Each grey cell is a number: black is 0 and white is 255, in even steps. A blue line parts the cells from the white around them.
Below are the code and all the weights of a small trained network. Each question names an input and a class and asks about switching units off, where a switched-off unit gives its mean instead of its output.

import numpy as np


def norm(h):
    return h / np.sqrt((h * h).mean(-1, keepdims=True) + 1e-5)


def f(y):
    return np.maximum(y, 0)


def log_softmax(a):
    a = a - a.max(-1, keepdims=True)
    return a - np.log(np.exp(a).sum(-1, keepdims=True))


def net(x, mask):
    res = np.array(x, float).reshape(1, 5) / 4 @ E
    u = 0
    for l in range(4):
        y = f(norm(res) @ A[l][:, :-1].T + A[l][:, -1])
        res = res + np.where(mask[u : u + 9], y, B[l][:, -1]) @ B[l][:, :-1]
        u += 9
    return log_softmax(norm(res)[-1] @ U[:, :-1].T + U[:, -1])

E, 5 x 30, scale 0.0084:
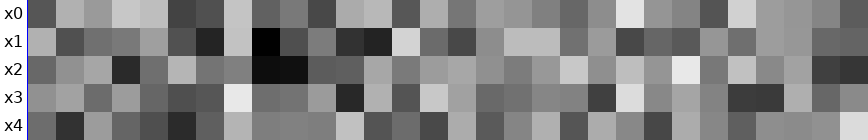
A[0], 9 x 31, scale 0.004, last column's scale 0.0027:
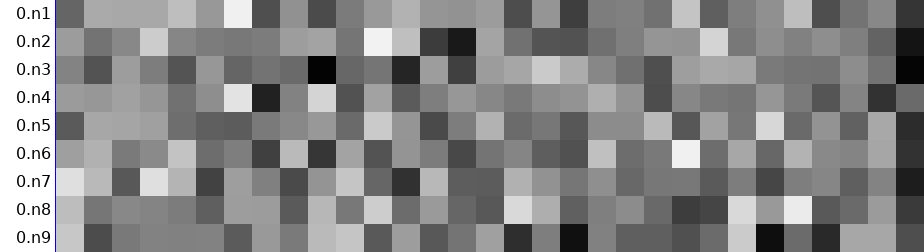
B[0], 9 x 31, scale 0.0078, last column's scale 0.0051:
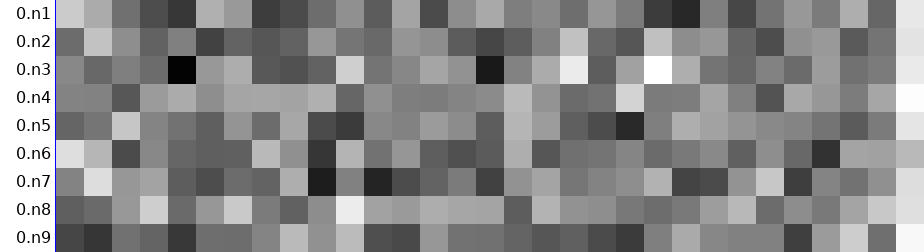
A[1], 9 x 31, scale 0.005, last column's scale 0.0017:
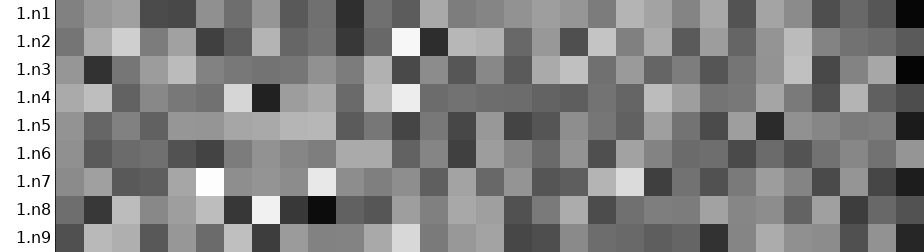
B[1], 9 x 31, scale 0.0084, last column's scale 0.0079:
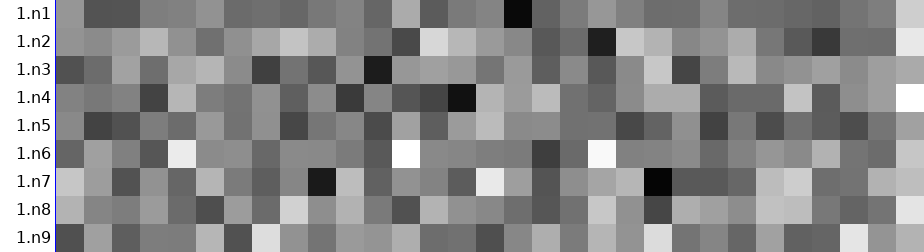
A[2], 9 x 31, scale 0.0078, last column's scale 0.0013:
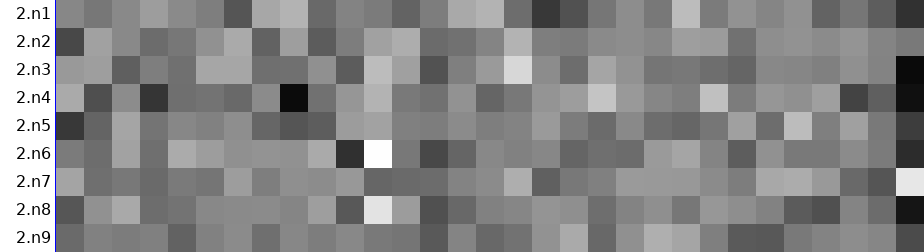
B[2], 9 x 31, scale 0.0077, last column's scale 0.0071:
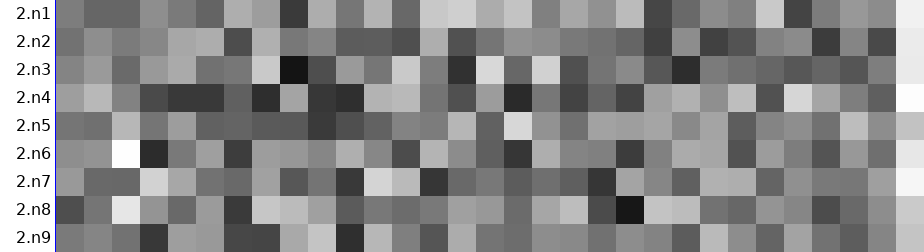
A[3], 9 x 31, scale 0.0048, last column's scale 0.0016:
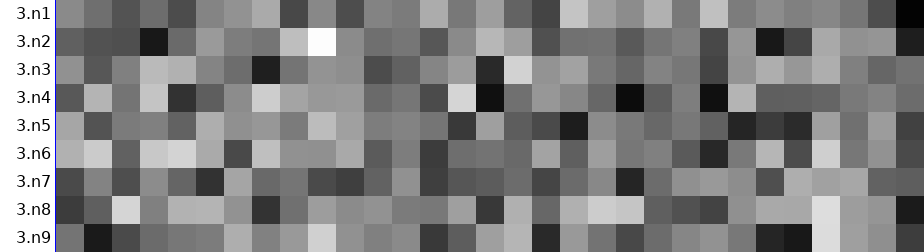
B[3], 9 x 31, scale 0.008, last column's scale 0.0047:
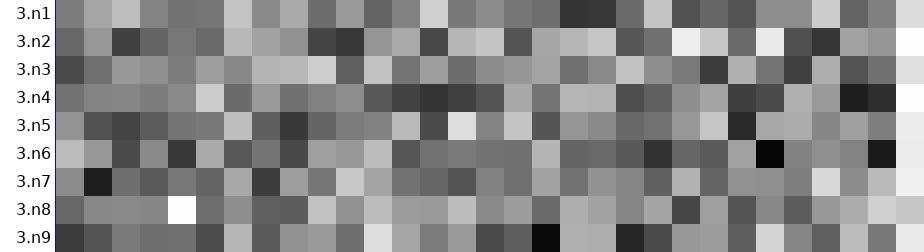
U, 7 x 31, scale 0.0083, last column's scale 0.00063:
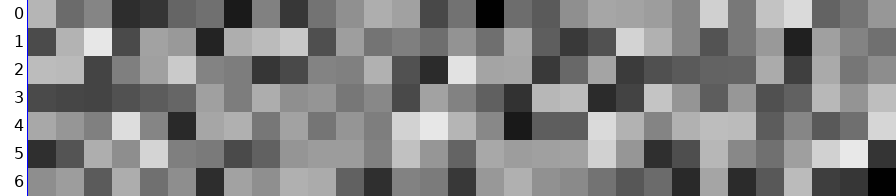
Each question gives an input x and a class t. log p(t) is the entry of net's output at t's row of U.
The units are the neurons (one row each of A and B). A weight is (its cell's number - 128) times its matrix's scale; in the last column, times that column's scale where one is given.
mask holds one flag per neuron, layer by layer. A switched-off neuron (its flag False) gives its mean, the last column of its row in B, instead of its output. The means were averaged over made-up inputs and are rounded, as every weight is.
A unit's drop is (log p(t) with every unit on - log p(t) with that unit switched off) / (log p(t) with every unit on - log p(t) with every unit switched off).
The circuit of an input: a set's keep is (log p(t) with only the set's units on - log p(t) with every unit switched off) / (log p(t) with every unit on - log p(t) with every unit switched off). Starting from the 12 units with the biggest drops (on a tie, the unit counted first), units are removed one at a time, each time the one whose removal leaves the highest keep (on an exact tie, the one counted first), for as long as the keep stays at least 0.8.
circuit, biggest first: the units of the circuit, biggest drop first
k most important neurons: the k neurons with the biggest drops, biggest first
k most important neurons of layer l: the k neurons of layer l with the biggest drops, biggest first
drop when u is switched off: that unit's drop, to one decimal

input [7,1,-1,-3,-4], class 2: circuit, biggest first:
[0.n1]
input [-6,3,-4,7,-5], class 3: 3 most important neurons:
[0.n9; 3.n2; 3.n9]
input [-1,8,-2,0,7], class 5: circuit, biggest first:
[0.n8; 1.n3]
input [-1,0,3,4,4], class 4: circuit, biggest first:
[1.n8; 2.n1]
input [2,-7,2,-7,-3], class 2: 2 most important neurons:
[0.n1; 1.n7]
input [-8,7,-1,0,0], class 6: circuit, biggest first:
[0.n7; 2.n4]
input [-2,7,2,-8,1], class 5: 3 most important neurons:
[0.n8; 1.n3; 3.n8]
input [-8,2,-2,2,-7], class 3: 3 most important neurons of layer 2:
[2.n2; 2.n3; 2.n6]
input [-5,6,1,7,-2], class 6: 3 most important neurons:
[0.n7; 0.n9; 3.n4]
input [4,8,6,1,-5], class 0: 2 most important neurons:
[2.n4; 0.n3]
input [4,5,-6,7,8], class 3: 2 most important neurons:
[0.n9; 3.n9]
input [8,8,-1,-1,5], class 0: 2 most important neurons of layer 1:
[1.n2; 1.n8]
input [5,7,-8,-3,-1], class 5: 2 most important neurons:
[0.n8; 1.n3]
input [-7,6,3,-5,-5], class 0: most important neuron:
[0.n3]
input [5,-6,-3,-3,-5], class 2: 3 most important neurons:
[0.n1; 1.n7; 2.n3]
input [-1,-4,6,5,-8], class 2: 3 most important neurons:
[1.n4; 0.n1; 1.n7]
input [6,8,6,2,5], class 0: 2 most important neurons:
[2.n4; 0.n3]
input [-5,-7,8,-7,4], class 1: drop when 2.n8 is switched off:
0.2
